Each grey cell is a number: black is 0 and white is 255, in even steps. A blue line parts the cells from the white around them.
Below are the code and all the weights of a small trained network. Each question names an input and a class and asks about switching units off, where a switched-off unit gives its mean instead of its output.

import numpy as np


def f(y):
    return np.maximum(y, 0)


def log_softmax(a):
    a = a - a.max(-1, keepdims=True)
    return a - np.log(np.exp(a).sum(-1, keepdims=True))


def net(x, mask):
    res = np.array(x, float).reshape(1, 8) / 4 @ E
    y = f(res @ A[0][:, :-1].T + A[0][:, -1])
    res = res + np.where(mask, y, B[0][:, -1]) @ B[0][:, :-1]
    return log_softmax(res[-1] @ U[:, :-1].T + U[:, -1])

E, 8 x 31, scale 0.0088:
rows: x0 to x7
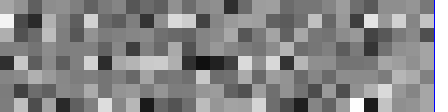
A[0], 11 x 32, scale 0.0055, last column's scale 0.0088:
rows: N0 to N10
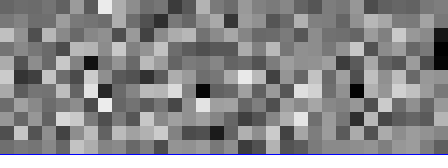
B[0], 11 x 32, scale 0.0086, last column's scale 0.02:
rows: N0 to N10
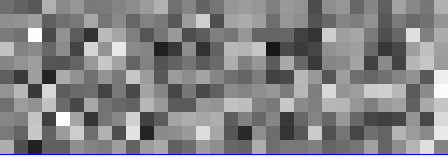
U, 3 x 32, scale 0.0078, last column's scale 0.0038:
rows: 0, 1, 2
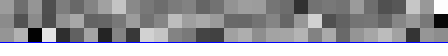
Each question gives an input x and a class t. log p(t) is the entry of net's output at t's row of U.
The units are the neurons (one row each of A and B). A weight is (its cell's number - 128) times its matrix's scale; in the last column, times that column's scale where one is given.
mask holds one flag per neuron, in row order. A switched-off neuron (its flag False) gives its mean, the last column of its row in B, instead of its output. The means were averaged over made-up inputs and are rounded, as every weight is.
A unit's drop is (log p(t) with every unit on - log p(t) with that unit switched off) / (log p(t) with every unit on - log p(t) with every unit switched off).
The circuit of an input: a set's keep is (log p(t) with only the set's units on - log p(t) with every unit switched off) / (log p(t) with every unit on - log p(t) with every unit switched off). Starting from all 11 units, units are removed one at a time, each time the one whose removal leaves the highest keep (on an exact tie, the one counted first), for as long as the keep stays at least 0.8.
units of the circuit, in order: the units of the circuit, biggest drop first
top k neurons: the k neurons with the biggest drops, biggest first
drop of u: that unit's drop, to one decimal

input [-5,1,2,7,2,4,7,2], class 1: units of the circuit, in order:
N3
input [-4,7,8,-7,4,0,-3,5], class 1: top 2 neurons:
N5, N9
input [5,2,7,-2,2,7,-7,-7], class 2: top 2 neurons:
N6, N9
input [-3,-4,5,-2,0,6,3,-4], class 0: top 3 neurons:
N9, N4, N5
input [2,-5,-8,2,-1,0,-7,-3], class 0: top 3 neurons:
N9, N4, N5
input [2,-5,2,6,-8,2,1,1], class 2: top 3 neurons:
N7, N9, N5
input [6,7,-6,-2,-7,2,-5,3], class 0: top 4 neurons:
N2, N9, N8, N7
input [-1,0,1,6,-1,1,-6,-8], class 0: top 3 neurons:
N8, N4, N9
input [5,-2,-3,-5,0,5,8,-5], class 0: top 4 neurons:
N9, N4, N5, N1
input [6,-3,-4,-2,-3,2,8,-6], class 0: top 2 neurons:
N4, N9
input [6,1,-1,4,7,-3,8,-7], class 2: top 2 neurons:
N6, N5
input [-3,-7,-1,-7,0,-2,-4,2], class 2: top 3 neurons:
N8, N5, N7
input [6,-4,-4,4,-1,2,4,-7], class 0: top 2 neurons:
N4, N9
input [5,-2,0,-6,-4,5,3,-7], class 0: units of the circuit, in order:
N4
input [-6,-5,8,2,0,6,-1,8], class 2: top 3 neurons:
N7, N8, N5
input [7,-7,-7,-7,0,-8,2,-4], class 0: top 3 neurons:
N4, N9, N5
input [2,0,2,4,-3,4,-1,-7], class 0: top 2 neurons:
N4, N9
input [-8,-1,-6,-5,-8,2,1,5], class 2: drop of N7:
0.3
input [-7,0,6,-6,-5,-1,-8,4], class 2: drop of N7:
0.3
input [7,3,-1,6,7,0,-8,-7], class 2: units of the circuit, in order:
N6
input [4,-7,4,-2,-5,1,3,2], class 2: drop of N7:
0.1
